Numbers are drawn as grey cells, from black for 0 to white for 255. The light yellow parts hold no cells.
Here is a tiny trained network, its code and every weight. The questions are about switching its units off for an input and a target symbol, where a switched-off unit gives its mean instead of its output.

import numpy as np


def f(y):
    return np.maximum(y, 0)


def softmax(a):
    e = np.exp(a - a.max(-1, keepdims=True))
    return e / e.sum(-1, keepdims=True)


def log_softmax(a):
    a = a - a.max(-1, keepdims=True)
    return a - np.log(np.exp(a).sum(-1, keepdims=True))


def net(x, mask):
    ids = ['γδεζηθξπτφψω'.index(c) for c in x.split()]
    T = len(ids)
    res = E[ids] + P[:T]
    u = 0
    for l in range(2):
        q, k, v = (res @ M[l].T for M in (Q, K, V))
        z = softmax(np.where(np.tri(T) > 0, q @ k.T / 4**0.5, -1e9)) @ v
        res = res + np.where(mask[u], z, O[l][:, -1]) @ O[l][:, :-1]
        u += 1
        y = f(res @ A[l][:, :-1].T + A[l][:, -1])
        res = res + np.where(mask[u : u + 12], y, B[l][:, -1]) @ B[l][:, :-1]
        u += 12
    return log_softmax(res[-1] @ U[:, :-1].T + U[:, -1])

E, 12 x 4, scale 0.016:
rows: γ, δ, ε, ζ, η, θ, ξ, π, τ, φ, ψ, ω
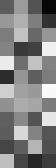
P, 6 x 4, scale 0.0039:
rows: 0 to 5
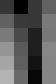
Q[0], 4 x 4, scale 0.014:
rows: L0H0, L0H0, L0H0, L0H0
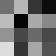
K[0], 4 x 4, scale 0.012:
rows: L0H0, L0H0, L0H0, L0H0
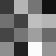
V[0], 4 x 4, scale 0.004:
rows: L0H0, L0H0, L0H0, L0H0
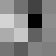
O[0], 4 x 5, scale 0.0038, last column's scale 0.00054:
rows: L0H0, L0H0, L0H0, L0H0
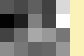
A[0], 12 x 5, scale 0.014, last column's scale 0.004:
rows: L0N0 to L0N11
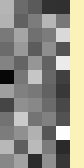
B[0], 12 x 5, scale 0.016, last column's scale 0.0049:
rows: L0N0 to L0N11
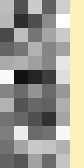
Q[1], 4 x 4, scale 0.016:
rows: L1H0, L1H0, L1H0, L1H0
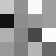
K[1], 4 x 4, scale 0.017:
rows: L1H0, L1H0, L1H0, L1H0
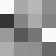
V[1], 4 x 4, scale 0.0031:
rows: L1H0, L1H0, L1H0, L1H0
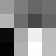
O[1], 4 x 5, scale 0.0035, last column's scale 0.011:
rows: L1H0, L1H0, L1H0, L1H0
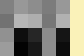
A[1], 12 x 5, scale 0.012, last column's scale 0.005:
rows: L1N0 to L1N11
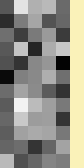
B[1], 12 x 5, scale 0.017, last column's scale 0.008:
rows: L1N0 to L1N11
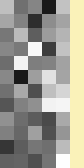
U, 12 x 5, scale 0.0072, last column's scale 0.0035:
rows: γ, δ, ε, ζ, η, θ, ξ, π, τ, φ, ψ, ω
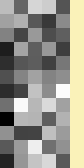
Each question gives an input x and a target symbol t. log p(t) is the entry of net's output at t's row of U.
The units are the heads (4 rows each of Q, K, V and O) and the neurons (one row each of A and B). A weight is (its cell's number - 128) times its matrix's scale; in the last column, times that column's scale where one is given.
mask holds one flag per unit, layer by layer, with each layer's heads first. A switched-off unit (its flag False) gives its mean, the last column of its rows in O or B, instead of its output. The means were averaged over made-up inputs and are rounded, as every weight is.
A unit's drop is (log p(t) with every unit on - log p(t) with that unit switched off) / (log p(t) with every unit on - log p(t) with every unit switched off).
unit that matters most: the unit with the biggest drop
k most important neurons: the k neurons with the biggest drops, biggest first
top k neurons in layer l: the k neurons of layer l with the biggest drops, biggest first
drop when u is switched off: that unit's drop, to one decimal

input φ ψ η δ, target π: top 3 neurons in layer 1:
(L1N7; L1N6; L1N11)
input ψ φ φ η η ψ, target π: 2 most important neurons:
(L1N7; L0N5)
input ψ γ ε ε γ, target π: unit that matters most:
L0N5
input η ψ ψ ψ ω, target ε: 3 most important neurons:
(L0N0; L1N7; L1N11)
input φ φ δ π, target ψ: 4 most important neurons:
(L1N3; L1N0; L1N7; L0N5)
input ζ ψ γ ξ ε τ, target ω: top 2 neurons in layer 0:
(L0N11; L0N5)
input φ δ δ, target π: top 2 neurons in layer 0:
(L0N0; L0N9)
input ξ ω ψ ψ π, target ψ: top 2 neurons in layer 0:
(L0N0; L0N5)
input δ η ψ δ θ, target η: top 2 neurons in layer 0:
(L0N5; L0N9)
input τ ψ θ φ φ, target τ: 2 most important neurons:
(L1N3; L0N8)
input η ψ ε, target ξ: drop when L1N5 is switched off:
0.4
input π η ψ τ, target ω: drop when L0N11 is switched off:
0.2
